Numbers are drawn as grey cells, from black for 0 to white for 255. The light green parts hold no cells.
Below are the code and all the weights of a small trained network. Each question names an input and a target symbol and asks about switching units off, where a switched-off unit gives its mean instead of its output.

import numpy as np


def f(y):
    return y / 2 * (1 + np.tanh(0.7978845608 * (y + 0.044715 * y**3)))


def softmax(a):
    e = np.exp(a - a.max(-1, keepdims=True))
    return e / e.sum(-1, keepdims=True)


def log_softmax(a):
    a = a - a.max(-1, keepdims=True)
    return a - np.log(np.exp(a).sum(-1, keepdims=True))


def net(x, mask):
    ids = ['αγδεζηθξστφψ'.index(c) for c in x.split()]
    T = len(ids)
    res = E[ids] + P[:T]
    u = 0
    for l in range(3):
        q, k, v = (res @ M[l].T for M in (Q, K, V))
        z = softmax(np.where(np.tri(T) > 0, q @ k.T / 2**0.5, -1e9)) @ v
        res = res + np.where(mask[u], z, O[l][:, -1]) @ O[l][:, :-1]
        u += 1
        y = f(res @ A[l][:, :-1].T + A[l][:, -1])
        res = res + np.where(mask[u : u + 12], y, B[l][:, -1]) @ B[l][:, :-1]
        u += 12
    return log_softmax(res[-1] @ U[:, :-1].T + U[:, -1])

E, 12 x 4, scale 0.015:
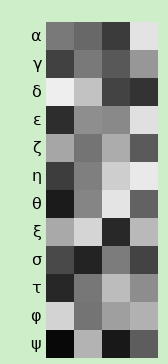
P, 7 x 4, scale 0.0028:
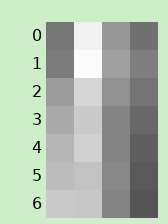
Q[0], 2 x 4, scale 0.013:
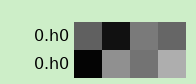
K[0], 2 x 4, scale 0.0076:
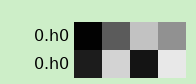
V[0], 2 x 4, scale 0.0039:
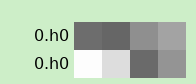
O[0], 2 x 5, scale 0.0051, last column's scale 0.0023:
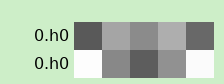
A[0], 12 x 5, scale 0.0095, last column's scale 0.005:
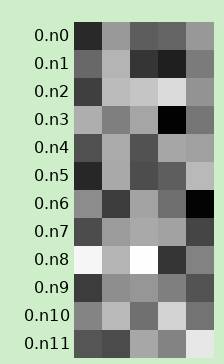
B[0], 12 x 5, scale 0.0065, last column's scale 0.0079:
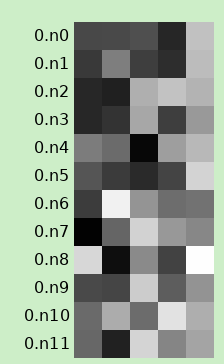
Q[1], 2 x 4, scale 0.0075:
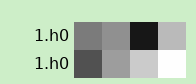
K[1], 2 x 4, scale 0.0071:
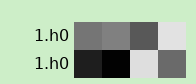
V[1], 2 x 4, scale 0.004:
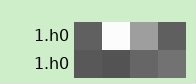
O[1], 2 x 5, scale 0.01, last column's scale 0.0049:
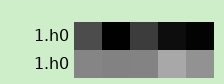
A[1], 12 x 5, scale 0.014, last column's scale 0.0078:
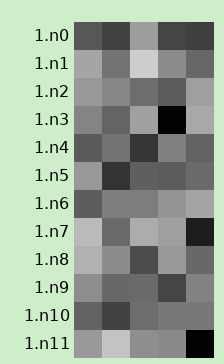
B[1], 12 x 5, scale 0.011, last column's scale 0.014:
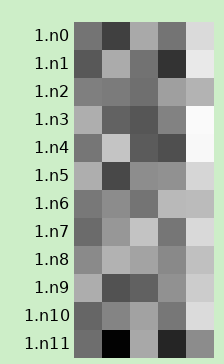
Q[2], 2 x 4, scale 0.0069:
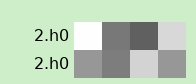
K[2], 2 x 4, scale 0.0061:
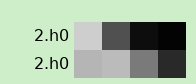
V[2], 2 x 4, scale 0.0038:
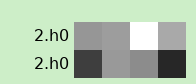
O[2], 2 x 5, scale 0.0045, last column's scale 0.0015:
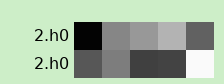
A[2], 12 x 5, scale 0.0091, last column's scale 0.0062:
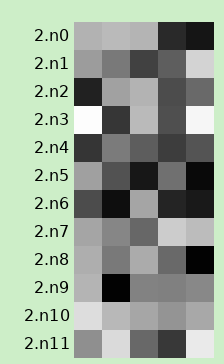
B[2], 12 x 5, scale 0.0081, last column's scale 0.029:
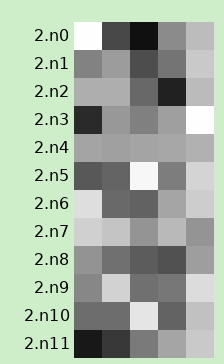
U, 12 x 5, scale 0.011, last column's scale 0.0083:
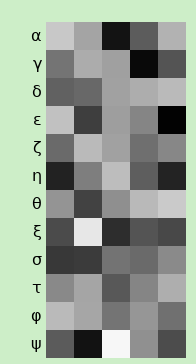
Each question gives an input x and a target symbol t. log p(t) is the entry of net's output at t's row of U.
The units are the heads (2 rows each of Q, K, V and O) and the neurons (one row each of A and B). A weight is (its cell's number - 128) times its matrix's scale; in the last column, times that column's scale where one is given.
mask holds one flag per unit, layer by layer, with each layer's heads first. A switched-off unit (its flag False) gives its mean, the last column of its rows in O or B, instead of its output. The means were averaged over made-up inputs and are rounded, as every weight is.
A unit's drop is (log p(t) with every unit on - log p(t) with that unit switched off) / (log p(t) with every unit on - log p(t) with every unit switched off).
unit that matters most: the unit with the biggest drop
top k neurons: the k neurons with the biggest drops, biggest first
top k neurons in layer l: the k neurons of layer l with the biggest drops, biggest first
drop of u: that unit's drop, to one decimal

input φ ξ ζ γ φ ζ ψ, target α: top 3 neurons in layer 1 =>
(1.n0 1.n5 1.n9)
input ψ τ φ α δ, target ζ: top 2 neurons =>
(2.n9 2.n3)
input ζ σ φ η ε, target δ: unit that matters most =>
1.n1
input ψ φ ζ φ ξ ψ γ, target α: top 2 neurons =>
(2.n11 2.n10)
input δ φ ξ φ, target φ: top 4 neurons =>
(0.n2 0.n8 2.n5 0.n11)
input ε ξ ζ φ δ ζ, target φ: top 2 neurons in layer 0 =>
(0.n2 0.n8)
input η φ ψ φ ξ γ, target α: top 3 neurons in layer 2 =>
(2.n11 2.n3 2.n10)
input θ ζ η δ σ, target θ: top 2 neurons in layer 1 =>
(1.n1 1.n4)
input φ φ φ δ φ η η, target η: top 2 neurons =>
(1.n4 2.n0)
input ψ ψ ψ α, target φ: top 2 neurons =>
(1.n1 2.n7)
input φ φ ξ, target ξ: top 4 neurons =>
(0.n8 2.n5 1.n5 2.n6)
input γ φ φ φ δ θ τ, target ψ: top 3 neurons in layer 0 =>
(0.n8 0.n2 0.n7)
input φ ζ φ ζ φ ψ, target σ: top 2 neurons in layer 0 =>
(0.n8 0.n5)
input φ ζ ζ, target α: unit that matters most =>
2.n5
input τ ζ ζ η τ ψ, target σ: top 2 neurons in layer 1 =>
(1.n4 1.n9)
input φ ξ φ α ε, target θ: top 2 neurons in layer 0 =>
(0.n2 0.n1)
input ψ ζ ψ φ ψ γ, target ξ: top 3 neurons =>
(0.n8 2.n5 1.n3)
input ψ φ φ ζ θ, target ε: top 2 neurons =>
(2.n6 2.n2)
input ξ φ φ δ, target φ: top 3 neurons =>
(2.n9 2.n5 2.n6)
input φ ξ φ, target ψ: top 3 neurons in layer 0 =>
(0.n1 0.n5 0.n0)
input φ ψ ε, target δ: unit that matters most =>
0.h0
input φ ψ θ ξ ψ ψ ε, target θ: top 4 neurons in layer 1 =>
(1.n1 1.n4 1.n7 1.n6)
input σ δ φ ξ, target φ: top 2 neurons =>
(1.n1 2.n3)
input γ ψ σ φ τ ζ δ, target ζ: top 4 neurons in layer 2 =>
(2.n9 2.n3 2.n5 2.n0)
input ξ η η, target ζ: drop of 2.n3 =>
0.4
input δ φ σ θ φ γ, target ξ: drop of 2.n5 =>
0.5
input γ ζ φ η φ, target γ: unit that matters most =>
1.n1
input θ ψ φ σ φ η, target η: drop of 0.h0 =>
0.2
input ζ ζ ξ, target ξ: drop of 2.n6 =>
0.4
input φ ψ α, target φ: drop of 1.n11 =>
0.1
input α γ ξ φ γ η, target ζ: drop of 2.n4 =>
-0.2
